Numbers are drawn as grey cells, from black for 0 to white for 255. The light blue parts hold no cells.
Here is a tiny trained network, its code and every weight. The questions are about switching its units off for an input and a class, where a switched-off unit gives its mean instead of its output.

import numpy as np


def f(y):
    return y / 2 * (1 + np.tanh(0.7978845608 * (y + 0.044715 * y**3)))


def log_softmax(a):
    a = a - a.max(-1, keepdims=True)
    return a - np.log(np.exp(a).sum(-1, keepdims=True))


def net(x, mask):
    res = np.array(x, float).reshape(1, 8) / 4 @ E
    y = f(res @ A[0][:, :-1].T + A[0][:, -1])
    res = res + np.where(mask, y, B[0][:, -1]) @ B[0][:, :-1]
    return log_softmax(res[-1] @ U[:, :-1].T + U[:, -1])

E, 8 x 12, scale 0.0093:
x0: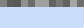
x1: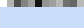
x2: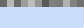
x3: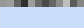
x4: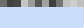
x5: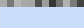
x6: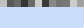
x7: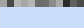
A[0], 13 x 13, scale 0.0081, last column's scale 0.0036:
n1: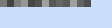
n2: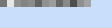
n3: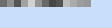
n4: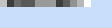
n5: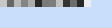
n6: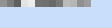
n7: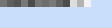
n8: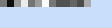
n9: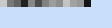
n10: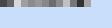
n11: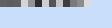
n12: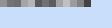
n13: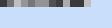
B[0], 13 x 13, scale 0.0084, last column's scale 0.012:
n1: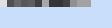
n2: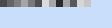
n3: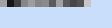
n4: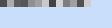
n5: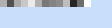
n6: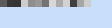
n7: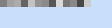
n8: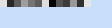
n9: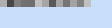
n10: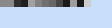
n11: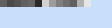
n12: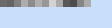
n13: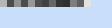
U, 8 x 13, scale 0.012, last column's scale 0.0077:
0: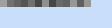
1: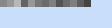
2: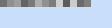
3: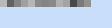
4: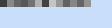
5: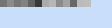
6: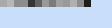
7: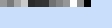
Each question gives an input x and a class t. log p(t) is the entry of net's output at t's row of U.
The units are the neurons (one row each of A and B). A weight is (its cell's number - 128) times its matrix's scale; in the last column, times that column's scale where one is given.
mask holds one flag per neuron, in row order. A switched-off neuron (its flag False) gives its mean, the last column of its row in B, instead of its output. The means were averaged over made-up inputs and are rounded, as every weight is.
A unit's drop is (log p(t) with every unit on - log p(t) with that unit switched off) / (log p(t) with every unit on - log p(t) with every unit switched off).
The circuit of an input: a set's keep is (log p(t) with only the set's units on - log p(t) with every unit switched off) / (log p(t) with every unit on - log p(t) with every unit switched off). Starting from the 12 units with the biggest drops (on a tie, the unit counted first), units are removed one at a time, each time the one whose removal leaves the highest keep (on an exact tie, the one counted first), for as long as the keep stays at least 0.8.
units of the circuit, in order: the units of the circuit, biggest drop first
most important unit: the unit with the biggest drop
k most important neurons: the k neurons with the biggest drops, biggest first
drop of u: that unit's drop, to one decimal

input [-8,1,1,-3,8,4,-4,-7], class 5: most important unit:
n5
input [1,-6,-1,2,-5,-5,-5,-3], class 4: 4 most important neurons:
[n8 n1 n5 n11]
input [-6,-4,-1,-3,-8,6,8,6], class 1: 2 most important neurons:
[n10 n6]
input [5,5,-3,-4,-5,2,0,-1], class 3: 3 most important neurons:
[n5 n10 n13]
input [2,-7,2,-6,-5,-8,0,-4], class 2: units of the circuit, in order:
[n7 n6]
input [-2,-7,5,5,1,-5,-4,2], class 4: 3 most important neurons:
[n8 n1 n11]
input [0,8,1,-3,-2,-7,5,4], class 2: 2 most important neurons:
[n4 n6]
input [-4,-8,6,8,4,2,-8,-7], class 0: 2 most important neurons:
[n10 n13]
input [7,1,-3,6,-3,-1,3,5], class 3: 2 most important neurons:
[n5 n10]
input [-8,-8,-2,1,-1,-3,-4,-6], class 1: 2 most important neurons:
[n8 n13]
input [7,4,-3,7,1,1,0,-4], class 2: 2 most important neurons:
[n5 n8]
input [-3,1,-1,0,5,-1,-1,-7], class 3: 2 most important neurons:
[n3 n11]
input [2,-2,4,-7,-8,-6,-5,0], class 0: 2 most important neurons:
[n8 n5]
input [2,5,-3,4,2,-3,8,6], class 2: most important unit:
n4
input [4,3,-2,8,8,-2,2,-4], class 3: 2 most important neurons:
[n6 n3]
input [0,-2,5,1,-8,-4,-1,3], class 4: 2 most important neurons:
[n8 n1]
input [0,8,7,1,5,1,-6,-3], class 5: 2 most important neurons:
[n11 n2]
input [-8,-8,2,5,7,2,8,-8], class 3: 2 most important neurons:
[n3 n6]
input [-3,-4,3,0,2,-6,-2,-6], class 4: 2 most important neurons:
[n8 n5]
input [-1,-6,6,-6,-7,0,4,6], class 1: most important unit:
n11
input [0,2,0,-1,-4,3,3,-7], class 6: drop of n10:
0.2
